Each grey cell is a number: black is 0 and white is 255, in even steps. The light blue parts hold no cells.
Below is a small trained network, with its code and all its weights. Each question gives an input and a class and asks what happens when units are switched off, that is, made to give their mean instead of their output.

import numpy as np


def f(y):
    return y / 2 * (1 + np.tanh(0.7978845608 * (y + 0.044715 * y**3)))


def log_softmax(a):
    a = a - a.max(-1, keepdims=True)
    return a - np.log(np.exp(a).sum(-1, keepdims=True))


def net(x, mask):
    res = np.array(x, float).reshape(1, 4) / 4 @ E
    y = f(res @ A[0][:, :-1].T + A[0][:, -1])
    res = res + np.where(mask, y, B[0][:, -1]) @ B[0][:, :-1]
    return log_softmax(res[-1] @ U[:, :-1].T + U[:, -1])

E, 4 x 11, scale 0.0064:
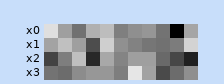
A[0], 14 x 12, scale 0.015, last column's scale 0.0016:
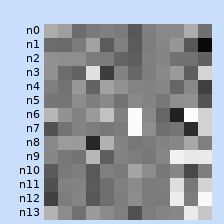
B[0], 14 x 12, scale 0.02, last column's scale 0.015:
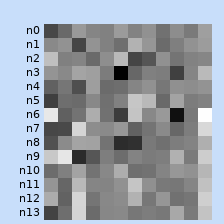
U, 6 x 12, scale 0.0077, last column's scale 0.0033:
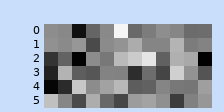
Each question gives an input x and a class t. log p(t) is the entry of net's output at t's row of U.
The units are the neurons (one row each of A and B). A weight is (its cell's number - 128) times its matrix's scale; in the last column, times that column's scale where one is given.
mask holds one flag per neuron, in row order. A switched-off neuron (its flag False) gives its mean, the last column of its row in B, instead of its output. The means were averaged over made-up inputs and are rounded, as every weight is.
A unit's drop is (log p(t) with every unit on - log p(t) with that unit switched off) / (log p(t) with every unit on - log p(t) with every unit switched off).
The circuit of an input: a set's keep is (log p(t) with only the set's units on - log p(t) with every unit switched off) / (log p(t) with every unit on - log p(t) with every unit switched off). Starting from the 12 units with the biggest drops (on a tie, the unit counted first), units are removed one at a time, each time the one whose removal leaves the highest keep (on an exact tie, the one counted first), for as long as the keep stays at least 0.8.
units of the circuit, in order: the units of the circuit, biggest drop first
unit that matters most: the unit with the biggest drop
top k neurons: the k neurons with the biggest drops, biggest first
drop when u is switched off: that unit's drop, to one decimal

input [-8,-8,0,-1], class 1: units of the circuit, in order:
(n6, n1)
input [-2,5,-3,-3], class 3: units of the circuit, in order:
(n6, n9)
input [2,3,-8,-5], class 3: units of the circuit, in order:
(n13, n9, n12)
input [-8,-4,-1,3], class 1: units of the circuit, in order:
(n6, n9)
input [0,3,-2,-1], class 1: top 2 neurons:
(n6, n3)
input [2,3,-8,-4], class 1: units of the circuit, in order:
(n13, n9)
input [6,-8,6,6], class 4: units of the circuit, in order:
(n7)
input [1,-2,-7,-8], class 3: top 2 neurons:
(n6, n13)
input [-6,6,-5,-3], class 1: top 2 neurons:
(n9, n12)
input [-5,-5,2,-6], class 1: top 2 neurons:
(n6, n12)
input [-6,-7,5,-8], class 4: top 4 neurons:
(n6, n9, n10, n7)
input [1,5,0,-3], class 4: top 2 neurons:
(n9, n13)
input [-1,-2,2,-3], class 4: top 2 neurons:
(n6, n9)
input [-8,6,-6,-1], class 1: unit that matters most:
n9
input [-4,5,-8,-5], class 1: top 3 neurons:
(n9, n12, n11)
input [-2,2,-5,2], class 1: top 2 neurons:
(n6, n13)
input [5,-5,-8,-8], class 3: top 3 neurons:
(n6, n13, n0)
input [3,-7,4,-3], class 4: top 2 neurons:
(n6, n9)
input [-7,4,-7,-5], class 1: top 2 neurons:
(n9, n6)
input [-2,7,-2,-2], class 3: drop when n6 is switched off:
0.2
